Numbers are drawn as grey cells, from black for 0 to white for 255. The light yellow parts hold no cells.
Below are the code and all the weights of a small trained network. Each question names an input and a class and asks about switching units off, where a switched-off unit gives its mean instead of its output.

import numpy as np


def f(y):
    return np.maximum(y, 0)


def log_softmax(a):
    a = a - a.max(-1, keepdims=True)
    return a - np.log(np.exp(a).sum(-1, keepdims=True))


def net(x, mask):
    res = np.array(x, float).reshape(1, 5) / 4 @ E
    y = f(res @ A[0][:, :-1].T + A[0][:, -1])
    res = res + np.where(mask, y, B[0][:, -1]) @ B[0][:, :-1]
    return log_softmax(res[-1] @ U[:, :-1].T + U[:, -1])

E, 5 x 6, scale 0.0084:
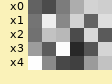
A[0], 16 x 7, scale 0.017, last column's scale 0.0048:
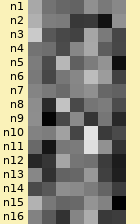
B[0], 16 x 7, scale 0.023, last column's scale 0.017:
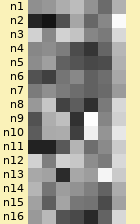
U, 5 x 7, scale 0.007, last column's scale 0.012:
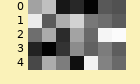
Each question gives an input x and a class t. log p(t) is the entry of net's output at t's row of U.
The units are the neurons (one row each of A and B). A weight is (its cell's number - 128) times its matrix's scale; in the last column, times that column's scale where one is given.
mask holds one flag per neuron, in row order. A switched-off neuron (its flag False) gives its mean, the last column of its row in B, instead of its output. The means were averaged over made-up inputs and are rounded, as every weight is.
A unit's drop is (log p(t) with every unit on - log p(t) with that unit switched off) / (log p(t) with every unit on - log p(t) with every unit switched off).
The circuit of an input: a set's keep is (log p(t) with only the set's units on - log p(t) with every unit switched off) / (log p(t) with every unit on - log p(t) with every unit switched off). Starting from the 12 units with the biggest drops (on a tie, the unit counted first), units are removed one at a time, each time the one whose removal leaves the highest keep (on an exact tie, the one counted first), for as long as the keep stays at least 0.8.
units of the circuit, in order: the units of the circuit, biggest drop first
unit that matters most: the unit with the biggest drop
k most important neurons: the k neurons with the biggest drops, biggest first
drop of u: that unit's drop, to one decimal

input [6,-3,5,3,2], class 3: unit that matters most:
n11
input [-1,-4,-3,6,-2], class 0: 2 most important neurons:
n8, n5
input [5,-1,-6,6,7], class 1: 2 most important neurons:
n3, n10
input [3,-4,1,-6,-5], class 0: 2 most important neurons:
n16, n4
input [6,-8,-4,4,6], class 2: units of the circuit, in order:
n13, n8, n11
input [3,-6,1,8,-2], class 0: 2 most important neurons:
n8, n5
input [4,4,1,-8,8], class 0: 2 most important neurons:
n12, n16
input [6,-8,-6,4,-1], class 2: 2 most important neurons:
n13, n11
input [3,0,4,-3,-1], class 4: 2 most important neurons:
n2, n8
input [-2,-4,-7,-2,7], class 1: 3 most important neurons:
n3, n10, n1
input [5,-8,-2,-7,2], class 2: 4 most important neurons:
n13, n11, n8, n9
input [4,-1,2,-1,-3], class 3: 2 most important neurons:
n3, n11
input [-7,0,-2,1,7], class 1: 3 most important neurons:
n3, n11, n1
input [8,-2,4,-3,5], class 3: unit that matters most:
n11
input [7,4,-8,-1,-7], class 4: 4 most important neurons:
n9, n2, n3, n1
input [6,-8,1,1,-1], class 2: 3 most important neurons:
n13, n11, n2
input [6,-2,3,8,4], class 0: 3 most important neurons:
n8, n2, n5
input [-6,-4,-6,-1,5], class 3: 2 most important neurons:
n2, n10
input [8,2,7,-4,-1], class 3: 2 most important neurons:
n11, n9
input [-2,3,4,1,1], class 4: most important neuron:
n2
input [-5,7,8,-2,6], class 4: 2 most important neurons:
n12, n3
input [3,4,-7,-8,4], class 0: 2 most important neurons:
n10, n16
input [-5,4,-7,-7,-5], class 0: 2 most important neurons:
n10, n16
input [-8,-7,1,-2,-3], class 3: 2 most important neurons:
n2, n3
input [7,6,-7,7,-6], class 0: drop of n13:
0.4
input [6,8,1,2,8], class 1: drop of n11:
0.1
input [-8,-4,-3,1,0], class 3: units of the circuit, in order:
n2
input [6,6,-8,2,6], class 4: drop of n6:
0.0
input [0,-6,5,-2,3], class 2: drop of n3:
0.1
